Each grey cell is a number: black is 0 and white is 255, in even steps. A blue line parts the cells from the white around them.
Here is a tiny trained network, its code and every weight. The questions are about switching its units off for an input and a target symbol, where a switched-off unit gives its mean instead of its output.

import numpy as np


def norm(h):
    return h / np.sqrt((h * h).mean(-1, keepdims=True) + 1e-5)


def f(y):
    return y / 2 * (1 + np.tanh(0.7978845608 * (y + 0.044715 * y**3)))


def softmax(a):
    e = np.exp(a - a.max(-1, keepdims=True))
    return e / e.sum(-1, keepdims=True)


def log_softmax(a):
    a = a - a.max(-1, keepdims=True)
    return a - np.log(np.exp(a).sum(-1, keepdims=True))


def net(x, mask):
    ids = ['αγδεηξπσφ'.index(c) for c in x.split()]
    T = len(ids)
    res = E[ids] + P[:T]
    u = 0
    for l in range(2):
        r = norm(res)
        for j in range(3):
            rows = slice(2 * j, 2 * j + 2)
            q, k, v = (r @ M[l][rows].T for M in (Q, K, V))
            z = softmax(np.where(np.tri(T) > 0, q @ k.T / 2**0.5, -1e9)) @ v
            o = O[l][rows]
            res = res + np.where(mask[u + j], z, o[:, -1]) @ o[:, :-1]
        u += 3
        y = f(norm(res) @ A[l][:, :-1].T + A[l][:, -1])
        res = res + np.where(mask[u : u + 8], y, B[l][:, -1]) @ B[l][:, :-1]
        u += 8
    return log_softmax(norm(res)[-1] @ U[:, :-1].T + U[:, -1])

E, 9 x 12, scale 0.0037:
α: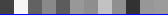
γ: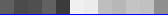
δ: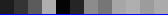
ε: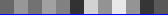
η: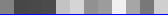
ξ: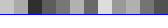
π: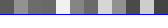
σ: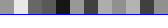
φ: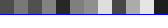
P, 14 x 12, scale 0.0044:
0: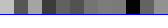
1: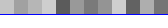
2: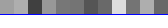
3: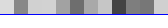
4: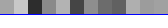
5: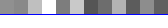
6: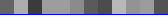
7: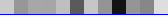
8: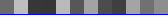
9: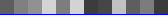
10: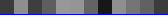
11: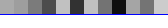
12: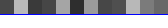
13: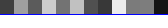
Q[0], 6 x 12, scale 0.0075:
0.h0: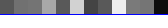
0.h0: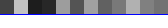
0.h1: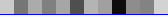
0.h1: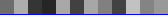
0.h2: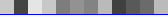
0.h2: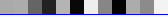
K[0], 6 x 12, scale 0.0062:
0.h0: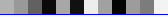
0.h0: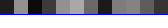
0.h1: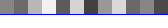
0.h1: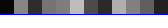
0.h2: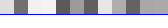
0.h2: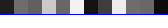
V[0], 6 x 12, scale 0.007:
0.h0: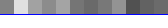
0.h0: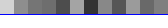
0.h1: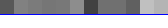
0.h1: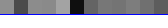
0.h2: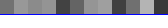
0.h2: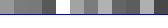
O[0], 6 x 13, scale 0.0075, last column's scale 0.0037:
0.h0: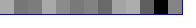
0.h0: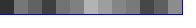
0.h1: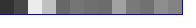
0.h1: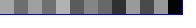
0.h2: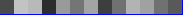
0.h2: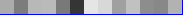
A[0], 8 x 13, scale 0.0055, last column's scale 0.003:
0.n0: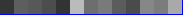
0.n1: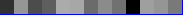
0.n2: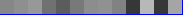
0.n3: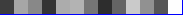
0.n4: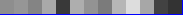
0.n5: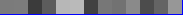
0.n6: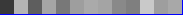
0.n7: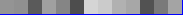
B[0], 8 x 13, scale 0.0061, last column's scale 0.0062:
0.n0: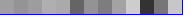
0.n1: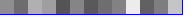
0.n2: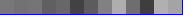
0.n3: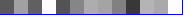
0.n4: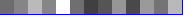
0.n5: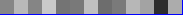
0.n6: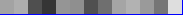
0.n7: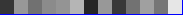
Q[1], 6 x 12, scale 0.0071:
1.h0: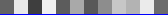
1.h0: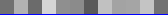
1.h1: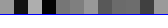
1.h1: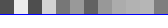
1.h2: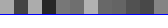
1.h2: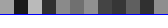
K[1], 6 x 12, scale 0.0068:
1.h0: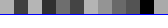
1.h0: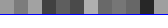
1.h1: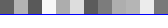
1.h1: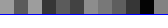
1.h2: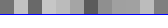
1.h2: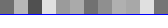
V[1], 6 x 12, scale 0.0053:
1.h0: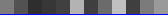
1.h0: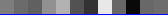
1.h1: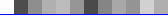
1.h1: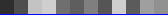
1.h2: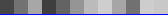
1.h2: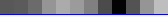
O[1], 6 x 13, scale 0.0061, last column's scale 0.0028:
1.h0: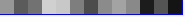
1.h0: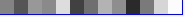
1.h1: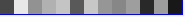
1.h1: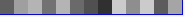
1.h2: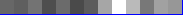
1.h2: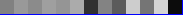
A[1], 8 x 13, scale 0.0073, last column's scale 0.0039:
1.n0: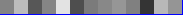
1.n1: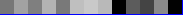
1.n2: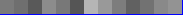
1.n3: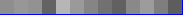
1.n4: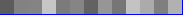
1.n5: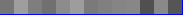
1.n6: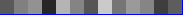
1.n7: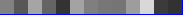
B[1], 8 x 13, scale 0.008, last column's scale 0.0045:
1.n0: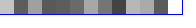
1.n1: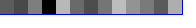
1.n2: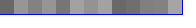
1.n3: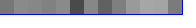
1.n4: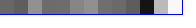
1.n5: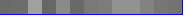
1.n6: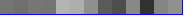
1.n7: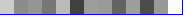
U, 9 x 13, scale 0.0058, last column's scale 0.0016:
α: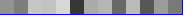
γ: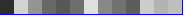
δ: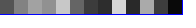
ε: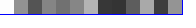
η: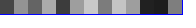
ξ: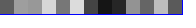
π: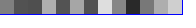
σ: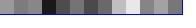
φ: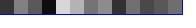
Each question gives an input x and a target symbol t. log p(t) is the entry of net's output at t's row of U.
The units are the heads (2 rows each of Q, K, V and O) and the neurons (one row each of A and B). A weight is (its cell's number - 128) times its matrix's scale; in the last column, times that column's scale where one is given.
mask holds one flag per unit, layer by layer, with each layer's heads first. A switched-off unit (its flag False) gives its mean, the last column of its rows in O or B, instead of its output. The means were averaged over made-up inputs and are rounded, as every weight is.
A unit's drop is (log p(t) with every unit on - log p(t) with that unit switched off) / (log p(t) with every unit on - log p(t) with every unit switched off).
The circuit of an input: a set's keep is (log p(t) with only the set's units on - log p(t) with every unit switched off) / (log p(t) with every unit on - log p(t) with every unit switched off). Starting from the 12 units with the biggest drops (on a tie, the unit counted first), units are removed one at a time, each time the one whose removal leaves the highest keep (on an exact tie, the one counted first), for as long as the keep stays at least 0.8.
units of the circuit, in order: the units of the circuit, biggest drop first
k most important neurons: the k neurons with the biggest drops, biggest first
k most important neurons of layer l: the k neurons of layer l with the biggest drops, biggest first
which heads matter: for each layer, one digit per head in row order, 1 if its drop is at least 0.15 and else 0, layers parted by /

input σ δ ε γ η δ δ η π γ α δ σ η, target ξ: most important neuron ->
(0.n1)
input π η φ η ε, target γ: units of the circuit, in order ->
(0.h2 0.n3)
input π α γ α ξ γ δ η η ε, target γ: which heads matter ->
111 / 110
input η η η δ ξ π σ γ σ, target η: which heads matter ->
100 / 000
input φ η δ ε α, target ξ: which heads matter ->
011 / 000
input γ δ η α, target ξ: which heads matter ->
101 / 000
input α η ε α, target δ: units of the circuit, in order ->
(1.h1 0.h1)
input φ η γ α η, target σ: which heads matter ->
000 / 000
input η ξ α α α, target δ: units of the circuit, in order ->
(0.h0 0.n4)
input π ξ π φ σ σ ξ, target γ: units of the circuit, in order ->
(1.h0 0.h2)
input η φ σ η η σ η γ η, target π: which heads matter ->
001 / 000
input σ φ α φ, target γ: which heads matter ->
001 / 000
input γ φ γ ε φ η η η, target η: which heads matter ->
000 / 100
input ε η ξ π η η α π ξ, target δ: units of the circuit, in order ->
(0.h0 0.n4)
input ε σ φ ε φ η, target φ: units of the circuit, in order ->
(0.h1 1.n1 1.h1)
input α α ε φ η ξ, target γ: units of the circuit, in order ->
(0.h2)
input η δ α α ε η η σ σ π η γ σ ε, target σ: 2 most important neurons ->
(0.n6 1.n0)
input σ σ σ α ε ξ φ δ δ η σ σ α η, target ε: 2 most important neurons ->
(1.n7 0.n5)
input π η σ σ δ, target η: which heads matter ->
101 / 000
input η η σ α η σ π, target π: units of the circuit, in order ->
(0.h2)
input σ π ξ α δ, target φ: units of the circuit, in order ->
(0.n7 0.h0)
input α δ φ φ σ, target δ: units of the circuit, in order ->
(1.h1 0.h1)
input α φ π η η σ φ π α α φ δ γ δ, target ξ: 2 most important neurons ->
(0.n1 0.n4)
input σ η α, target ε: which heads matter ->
001 / 011
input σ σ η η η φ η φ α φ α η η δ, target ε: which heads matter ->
000 / 111
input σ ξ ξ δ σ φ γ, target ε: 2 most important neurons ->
(1.n7 0.n5)
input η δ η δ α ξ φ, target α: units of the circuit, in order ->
(1.h0)
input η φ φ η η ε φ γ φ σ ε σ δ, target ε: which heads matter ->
110 / 000
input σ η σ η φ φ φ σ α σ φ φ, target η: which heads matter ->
001 / 000
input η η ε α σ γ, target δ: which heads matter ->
100 / 000
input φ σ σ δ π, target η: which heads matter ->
101 / 000
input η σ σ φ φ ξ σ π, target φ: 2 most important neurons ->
(0.n7 1.n6)
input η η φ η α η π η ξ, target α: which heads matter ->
001 / 000
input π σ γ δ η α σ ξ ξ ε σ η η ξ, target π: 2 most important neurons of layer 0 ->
(0.n7 0.n5)
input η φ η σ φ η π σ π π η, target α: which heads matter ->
001 / 000
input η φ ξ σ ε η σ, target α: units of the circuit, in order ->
(1.h1)
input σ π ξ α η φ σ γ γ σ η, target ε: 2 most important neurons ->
(0.n0 1.n7)
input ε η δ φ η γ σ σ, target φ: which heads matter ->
010 / 011
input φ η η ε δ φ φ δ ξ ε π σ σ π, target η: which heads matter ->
100 / 000
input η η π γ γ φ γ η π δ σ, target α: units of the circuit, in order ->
(0.h2)
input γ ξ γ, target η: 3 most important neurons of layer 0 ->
(0.n0 0.n1 0.n7)
